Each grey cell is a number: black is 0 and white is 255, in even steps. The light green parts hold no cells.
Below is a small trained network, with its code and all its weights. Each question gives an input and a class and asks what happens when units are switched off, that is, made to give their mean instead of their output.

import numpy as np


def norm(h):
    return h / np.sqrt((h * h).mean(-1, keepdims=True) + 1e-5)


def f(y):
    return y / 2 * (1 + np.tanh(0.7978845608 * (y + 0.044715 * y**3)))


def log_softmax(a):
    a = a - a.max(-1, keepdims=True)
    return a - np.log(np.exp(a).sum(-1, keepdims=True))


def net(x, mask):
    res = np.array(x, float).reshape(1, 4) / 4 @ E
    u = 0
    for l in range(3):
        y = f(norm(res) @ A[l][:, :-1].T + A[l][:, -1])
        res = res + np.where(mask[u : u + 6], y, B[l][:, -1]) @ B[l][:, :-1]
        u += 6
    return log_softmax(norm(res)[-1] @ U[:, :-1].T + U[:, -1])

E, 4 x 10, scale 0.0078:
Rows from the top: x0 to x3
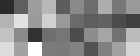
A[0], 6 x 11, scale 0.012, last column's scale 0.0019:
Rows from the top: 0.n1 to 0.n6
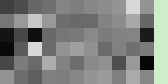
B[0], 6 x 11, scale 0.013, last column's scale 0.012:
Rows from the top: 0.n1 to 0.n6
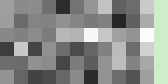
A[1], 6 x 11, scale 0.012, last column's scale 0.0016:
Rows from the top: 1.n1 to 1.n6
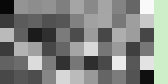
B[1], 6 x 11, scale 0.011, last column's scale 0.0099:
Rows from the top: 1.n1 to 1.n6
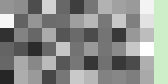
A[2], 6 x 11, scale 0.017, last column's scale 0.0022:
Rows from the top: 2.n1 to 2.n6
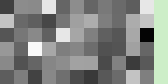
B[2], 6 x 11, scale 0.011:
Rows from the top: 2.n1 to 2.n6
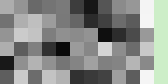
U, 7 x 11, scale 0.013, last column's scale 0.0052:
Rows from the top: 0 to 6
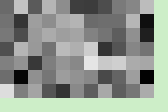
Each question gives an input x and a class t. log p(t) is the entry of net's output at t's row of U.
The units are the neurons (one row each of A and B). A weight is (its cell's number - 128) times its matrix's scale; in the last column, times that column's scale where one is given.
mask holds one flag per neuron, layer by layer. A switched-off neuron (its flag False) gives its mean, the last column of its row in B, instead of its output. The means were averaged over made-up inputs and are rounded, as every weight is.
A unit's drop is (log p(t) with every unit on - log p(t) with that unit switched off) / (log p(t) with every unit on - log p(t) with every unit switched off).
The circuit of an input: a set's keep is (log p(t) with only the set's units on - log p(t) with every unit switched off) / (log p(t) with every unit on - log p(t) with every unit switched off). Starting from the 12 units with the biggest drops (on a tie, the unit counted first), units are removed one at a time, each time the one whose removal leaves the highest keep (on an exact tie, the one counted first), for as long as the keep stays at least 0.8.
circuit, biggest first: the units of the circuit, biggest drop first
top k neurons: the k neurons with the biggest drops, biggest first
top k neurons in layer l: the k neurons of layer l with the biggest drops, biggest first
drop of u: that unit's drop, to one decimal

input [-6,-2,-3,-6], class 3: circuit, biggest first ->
0.n1, 1.n6
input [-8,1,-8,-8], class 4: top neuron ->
1.n1
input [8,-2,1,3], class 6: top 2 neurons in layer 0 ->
0.n1, 0.n2
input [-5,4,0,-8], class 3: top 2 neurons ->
0.n4, 2.n3
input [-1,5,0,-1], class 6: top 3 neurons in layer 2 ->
2.n6, 2.n4, 2.n2
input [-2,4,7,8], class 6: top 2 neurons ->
0.n4, 1.n4
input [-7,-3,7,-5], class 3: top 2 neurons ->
0.n3, 1.n1
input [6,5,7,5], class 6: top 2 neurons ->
0.n4, 1.n4
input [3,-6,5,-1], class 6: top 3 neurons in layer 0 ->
0.n1, 0.n6, 0.n4
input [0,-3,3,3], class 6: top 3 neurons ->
0.n1, 2.n6, 1.n4
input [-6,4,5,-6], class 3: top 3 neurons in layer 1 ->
1.n1, 1.n6, 1.n5
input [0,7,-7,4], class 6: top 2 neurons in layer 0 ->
0.n3, 0.n2
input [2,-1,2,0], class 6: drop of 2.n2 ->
0.2
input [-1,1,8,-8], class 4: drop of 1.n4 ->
0.0
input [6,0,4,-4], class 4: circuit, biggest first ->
0.n3
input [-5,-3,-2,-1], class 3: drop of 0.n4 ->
0.1
